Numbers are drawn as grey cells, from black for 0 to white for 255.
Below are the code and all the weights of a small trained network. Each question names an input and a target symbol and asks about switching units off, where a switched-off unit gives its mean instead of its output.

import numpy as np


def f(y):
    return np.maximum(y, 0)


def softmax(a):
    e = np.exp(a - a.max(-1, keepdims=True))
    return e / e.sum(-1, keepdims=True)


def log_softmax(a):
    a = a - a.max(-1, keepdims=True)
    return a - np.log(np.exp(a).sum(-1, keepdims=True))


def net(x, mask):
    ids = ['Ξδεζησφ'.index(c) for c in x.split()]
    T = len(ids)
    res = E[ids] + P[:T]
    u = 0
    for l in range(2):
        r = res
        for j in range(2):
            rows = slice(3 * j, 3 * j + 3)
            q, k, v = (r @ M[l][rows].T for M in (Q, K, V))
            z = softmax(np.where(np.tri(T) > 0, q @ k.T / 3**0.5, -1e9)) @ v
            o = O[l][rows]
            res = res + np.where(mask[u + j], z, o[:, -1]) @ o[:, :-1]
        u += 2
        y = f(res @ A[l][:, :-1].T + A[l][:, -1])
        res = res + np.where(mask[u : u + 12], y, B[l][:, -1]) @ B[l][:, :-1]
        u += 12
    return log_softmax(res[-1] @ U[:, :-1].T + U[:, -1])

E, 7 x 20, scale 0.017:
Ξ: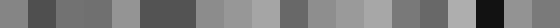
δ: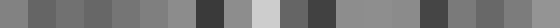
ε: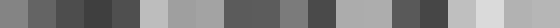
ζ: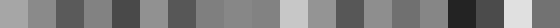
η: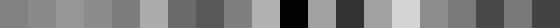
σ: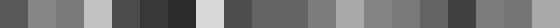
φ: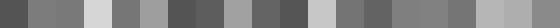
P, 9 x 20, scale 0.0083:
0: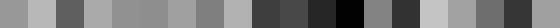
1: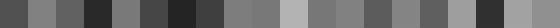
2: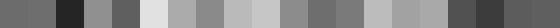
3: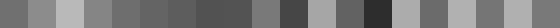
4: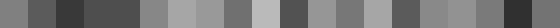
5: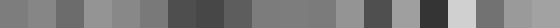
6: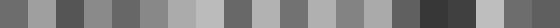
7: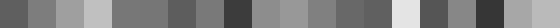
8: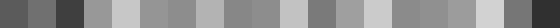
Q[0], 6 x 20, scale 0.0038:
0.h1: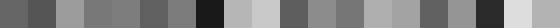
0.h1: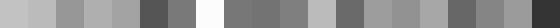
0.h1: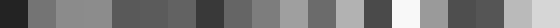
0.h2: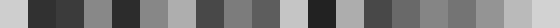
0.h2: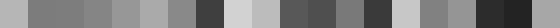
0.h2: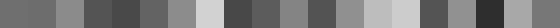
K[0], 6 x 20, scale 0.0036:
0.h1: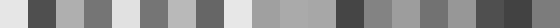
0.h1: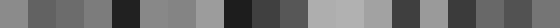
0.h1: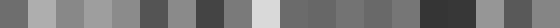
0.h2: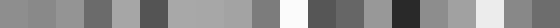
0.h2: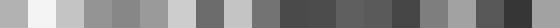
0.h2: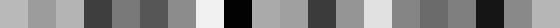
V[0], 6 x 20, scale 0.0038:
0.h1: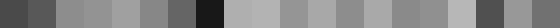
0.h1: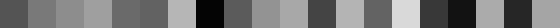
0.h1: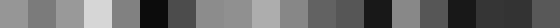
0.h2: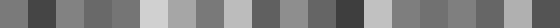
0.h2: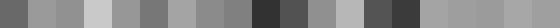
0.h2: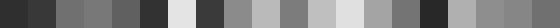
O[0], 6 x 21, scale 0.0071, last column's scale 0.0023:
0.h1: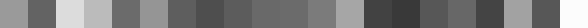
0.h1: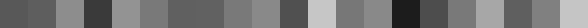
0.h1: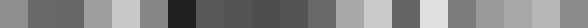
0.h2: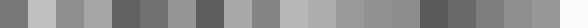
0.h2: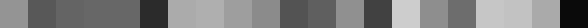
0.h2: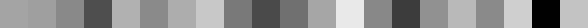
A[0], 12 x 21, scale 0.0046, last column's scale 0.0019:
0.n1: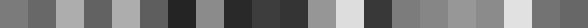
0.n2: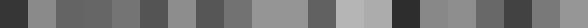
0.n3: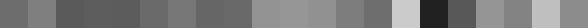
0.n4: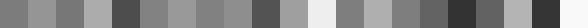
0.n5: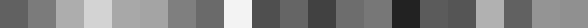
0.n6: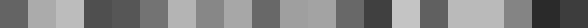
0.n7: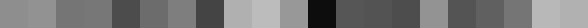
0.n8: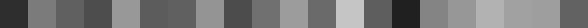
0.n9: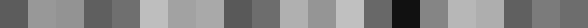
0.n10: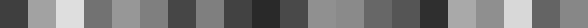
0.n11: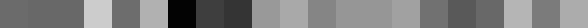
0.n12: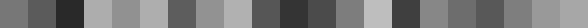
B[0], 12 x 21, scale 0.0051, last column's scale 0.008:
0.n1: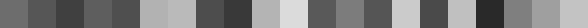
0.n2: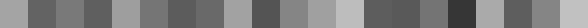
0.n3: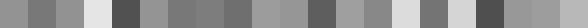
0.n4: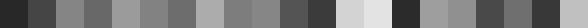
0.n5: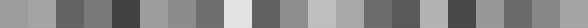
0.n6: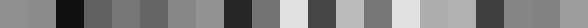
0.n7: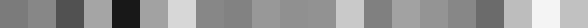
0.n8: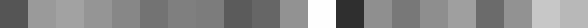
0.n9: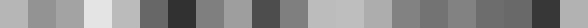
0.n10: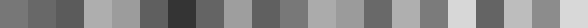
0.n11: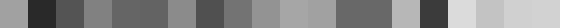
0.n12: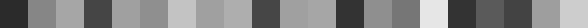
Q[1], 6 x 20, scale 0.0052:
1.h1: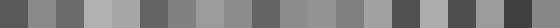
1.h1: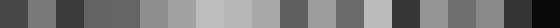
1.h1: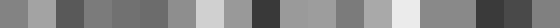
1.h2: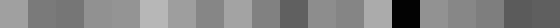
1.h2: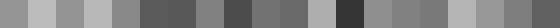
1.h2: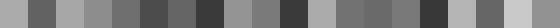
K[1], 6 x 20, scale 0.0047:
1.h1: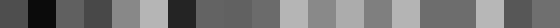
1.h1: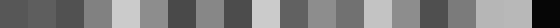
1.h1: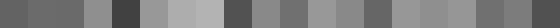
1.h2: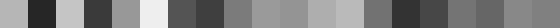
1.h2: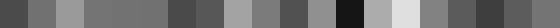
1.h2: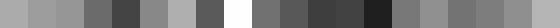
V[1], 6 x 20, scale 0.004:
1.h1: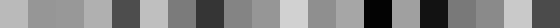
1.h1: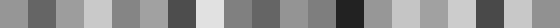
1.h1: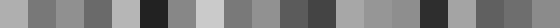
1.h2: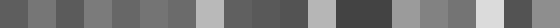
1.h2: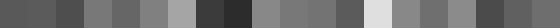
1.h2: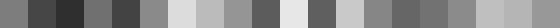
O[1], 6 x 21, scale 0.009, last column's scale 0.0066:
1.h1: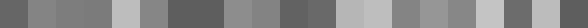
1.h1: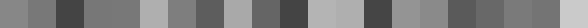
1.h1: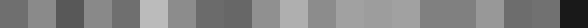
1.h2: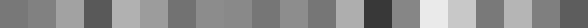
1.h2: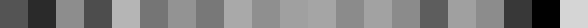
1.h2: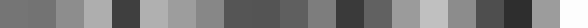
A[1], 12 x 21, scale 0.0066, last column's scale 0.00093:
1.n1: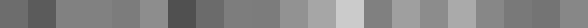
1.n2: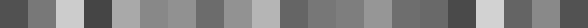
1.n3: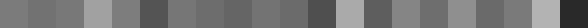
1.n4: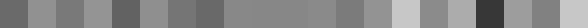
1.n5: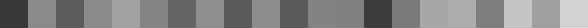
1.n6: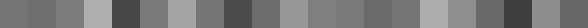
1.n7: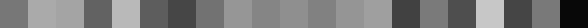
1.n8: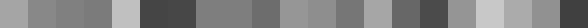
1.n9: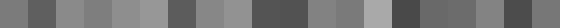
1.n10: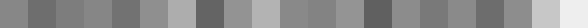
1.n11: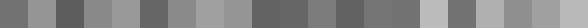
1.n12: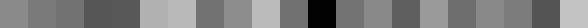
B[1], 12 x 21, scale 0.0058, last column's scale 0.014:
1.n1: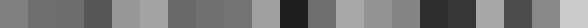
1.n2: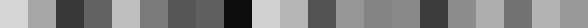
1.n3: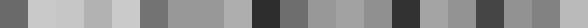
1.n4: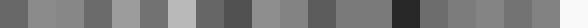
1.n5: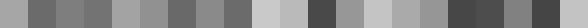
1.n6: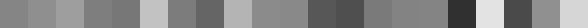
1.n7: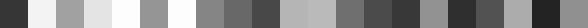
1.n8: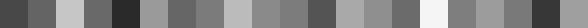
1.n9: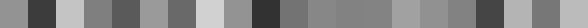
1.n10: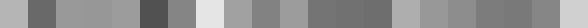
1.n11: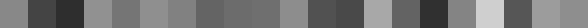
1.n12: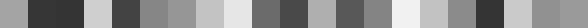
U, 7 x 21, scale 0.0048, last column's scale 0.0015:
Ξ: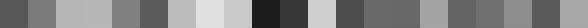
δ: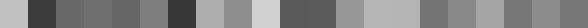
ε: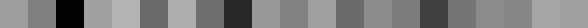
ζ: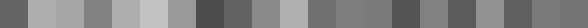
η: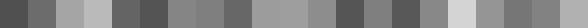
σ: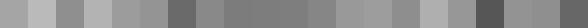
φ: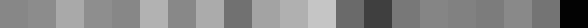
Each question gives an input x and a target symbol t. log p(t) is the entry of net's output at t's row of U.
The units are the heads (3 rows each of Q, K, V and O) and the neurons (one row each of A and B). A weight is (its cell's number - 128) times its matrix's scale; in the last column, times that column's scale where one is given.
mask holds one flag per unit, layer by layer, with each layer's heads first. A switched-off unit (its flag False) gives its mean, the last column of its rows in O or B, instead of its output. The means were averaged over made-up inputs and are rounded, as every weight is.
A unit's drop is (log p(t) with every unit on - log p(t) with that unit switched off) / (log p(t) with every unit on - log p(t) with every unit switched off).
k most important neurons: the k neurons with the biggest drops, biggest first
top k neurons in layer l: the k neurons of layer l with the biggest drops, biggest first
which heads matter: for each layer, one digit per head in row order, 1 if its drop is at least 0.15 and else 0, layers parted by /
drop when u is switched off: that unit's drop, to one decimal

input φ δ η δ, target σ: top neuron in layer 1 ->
[1.n3]
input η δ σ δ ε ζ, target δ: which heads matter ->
00 / 01
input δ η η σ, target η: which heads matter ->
00 / 10
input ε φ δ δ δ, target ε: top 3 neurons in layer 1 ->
[1.n2, 1.n7, 1.n6]
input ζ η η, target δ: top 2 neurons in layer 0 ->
[0.n4, 0.n10]
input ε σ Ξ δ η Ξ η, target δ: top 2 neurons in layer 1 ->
[1.n3, 1.n2]
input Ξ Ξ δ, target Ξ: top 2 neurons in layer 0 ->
[0.n12, 0.n7]
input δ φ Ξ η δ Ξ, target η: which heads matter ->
00 / 10
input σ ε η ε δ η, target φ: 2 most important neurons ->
[0.n12, 0.n11]
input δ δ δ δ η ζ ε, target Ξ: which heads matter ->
01 / 01
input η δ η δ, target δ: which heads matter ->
00 / 01
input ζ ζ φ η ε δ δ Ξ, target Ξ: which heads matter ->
01 / 11
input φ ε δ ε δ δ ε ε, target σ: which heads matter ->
01 / 01
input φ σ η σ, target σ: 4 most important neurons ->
[1.n3, 1.n5, 0.n5, 0.n1]
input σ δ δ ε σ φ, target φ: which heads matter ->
11 / 11
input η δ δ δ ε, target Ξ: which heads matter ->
01 / 00
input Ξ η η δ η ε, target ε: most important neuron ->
[0.n1]
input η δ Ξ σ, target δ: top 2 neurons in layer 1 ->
[1.n5, 1.n1]
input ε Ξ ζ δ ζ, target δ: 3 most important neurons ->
[0.n4, 1.n3, 1.n7]
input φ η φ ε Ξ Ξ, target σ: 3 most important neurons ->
[1.n3, 1.n5, 0.n5]
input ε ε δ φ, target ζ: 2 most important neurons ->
[1.n6, 1.n4]
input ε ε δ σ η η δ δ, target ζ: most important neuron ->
[1.n6]
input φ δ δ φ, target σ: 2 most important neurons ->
[1.n5, 1.n3]
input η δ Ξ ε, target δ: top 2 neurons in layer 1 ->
[1.n1, 1.n8]
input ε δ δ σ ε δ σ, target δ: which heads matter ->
11 / 11
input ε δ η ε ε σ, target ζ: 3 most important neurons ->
[1.n6, 0.n1, 1.n4]
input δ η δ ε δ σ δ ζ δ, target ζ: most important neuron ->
[1.n7]
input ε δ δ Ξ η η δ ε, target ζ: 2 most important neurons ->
[1.n6, 1.n4]
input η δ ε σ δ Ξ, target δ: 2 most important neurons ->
[1.n1, 1.n8]
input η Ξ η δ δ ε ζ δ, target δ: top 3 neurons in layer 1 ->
[1.n1, 1.n8, 1.n7]
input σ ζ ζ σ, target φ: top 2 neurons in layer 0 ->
[0.n12, 0.n1]
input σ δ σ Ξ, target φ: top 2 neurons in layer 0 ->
[0.n12, 0.n1]
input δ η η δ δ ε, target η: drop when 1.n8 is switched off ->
0.2
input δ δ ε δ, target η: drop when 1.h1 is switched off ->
1.0
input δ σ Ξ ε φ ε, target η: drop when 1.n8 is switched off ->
0.1
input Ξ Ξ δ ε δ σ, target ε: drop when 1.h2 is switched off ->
0.2
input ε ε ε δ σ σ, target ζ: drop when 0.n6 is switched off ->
0.1
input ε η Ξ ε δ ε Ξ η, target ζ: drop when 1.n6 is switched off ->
0.3
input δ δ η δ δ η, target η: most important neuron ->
[0.n11]
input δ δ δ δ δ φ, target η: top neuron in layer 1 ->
[1.n8]
